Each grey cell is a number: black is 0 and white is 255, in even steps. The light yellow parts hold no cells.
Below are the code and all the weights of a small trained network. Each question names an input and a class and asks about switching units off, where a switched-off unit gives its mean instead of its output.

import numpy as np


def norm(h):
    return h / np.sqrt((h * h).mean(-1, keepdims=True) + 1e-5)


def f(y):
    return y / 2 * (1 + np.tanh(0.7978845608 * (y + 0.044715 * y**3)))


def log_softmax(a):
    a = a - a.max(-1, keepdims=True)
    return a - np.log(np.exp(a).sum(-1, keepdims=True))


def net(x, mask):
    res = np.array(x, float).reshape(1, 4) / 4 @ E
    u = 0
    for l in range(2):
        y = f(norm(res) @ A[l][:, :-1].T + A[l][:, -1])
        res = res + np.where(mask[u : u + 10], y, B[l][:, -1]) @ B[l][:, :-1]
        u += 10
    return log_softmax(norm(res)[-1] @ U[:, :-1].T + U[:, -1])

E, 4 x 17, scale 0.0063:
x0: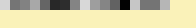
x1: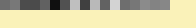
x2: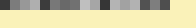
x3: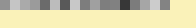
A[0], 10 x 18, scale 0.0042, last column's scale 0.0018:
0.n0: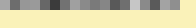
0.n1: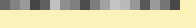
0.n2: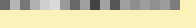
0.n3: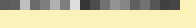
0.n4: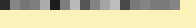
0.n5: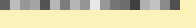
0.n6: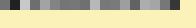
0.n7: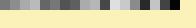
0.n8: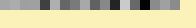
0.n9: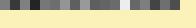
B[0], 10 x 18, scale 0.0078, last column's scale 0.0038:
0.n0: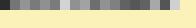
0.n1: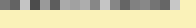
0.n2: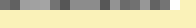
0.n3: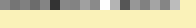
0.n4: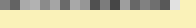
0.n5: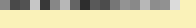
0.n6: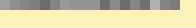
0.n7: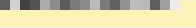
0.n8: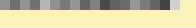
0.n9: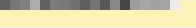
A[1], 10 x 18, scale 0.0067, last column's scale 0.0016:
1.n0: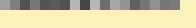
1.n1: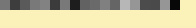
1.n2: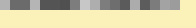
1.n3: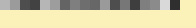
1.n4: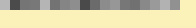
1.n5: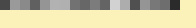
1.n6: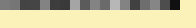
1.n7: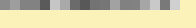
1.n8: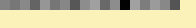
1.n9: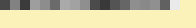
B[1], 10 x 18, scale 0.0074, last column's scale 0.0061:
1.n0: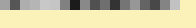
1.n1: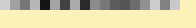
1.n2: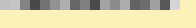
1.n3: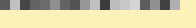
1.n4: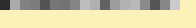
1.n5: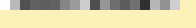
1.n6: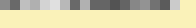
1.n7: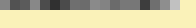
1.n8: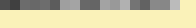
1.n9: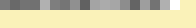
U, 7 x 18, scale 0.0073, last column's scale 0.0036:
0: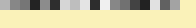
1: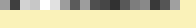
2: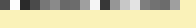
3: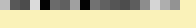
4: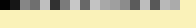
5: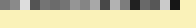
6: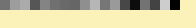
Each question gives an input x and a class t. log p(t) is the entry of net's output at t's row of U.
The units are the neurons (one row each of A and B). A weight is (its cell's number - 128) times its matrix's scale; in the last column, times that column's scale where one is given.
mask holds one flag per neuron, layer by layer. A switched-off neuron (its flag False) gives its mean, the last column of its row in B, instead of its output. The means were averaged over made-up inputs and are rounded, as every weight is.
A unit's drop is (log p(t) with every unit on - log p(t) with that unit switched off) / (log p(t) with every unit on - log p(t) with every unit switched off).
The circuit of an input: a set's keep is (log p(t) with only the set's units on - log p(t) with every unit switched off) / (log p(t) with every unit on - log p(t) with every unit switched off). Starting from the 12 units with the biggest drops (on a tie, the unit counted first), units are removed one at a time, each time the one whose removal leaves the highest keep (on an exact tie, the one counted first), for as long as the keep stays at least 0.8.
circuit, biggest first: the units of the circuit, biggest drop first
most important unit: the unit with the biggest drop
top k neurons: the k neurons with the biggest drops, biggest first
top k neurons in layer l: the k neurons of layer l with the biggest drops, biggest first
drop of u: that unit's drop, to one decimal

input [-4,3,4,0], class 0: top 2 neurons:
(0.n1 1.n5)
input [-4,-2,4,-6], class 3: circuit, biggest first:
(1.n1)
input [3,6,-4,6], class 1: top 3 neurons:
(1.n0 0.n9 1.n1)
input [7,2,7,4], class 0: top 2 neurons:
(1.n2 1.n8)
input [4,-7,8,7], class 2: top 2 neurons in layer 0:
(0.n7 0.n4)
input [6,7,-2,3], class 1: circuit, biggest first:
(1.n0 1.n6)
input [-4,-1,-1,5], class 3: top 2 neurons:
(0.n5 1.n7)
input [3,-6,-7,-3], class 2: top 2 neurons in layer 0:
(0.n4 0.n1)
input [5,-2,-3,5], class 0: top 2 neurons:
(1.n2 1.n1)
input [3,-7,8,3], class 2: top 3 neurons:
(0.n7 1.n0 1.n6)
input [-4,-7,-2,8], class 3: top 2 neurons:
(0.n5 1.n7)
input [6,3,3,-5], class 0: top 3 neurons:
(1.n2 0.n5 0.n0)
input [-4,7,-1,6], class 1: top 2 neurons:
(1.n0 1.n6)
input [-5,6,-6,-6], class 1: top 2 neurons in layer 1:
(1.n6 1.n0)
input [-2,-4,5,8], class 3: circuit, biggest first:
(0.n5)
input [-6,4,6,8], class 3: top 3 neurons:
(0.n5 1.n7 1.n4)
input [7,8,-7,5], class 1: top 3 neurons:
(1.n0 1.n6 0.n3)
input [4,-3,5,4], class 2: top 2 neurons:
(0.n7 0.n3)
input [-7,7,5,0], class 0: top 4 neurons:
(1.n5 0.n1 0.n2 0.n8)
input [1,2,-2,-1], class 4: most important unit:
0.n4
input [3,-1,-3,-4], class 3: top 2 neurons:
(1.n1 0.n1)
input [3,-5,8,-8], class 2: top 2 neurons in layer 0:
(0.n7 0.n5)
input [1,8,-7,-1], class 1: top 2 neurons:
(1.n6 1.n0)
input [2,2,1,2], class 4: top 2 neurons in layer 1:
(1.n9 1.n1)
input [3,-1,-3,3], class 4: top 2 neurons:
(0.n0 1.n5)
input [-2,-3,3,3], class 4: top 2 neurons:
(1.n0 1.n6)
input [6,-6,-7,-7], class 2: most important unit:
1.n3
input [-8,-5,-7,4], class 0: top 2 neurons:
(1.n5 0.n7)
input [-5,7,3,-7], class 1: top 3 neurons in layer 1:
(1.n6 1.n0 1.n7)
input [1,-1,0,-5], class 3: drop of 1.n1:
0.4
